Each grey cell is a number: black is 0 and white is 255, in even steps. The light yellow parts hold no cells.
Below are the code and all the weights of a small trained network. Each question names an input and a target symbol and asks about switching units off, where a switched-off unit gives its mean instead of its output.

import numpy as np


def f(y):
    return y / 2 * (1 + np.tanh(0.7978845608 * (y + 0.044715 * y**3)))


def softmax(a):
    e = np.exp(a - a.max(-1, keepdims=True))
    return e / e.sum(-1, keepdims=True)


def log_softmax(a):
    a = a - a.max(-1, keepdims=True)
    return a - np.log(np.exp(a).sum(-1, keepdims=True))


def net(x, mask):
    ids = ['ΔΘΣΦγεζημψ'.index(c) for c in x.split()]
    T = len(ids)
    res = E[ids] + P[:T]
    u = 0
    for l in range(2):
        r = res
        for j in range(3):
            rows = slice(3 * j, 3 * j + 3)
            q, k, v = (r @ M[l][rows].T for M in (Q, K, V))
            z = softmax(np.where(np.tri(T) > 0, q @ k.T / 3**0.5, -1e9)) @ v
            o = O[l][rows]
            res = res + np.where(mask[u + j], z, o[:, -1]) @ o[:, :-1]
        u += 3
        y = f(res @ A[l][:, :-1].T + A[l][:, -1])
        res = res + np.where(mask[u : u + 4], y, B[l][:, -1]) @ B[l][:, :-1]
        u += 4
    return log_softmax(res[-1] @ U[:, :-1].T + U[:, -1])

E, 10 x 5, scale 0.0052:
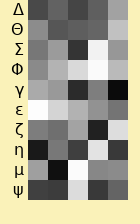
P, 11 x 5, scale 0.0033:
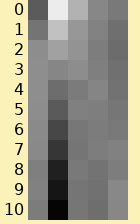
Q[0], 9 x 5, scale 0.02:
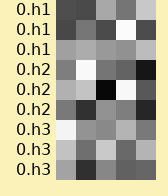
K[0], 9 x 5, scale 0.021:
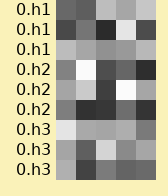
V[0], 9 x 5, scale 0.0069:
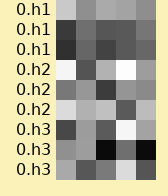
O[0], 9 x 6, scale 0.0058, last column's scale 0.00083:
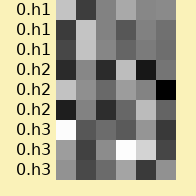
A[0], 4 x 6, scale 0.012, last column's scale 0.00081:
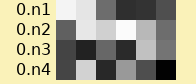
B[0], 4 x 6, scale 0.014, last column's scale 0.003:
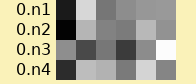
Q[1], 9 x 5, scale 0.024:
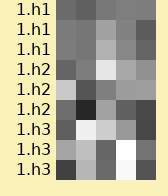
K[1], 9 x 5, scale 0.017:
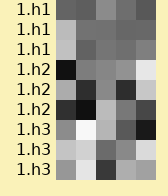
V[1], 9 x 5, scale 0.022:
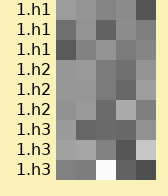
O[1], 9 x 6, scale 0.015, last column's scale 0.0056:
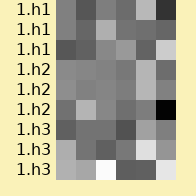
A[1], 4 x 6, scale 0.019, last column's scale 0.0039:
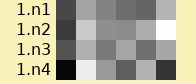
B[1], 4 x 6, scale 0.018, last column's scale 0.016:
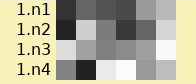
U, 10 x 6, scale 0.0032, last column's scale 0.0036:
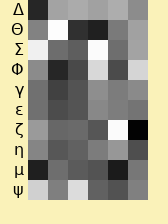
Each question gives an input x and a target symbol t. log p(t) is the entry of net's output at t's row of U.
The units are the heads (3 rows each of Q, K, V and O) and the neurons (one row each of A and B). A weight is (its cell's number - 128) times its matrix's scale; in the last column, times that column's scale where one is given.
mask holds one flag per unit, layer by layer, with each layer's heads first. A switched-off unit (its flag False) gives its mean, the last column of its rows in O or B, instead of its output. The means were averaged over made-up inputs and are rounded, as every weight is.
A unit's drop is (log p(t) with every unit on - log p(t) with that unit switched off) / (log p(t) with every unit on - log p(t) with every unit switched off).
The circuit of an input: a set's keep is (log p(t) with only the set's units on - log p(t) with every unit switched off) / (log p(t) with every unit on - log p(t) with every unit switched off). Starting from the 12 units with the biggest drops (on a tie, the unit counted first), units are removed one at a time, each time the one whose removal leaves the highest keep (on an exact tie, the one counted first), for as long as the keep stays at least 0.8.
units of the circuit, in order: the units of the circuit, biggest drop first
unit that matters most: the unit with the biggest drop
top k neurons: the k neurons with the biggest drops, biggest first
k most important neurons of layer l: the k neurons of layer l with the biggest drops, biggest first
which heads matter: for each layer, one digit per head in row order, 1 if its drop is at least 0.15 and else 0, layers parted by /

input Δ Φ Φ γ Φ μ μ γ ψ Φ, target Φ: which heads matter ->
111 / 011
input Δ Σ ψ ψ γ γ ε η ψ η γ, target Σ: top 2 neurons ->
[0.n2, 0.n3]
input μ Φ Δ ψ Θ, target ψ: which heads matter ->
000 / 001
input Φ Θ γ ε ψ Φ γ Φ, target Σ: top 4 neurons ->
[0.n1, 0.n3, 1.n2, 0.n2]
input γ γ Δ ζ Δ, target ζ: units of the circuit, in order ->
[1.h3, 0.h2, 0.n3]
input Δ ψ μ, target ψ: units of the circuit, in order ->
[1.h3]
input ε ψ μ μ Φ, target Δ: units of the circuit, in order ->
[0.n2, 1.n2, 1.n4]
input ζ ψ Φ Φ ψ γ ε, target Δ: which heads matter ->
001 / 010
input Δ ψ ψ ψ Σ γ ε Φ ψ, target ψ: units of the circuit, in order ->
[1.h3, 0.h2]
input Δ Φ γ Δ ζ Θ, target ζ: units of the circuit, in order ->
[1.h3, 0.n3, 0.h2]
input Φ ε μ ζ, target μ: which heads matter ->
011 / 001
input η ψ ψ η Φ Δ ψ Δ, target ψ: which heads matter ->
010 / 001
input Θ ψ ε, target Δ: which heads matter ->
000 / 010
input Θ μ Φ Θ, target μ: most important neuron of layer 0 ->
[0.n4]
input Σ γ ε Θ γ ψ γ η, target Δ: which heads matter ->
101 / 010
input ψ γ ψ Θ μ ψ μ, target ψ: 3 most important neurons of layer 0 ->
[0.n3, 0.n1, 0.n2]
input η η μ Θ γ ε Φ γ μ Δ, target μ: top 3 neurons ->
[0.n4, 1.n3, 1.n1]
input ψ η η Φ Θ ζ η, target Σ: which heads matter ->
111 / 001
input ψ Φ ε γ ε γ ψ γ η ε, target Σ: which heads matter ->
000 / 001
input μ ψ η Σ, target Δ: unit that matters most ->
1.h2
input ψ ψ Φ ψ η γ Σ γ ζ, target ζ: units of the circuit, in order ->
[0.n3, 1.h3]
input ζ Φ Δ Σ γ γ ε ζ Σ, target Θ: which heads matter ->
110 / 011
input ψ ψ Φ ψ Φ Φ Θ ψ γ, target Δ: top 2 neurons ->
[1.n4, 0.n1]
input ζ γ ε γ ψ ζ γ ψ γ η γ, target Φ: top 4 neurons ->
[0.n3, 1.n3, 1.n2, 0.n2]
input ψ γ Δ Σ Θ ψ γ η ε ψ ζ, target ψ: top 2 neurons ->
[1.n1, 1.n2]
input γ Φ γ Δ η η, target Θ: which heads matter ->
111 / 011
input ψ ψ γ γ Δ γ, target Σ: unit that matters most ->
0.h3
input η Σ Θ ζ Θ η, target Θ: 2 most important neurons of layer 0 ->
[0.n4, 0.n3]
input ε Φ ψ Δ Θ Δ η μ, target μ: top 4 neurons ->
[1.n3, 1.n1, 1.n4, 0.n4]
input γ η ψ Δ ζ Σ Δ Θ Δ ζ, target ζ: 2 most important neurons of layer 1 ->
[1.n2, 1.n4]
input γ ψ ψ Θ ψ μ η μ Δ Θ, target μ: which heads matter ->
111 / 001
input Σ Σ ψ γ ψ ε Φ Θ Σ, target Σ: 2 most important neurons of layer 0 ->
[0.n1, 0.n3]
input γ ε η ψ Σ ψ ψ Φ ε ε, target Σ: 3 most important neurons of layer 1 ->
[1.n2, 1.n1, 1.n3]
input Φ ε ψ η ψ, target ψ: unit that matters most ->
1.h3
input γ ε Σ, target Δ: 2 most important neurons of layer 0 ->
[0.n4, 0.n2]
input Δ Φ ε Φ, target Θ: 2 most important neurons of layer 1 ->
[1.n4, 1.n3]
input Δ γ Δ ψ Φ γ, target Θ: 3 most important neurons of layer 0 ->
[0.n1, 0.n3, 0.n2]
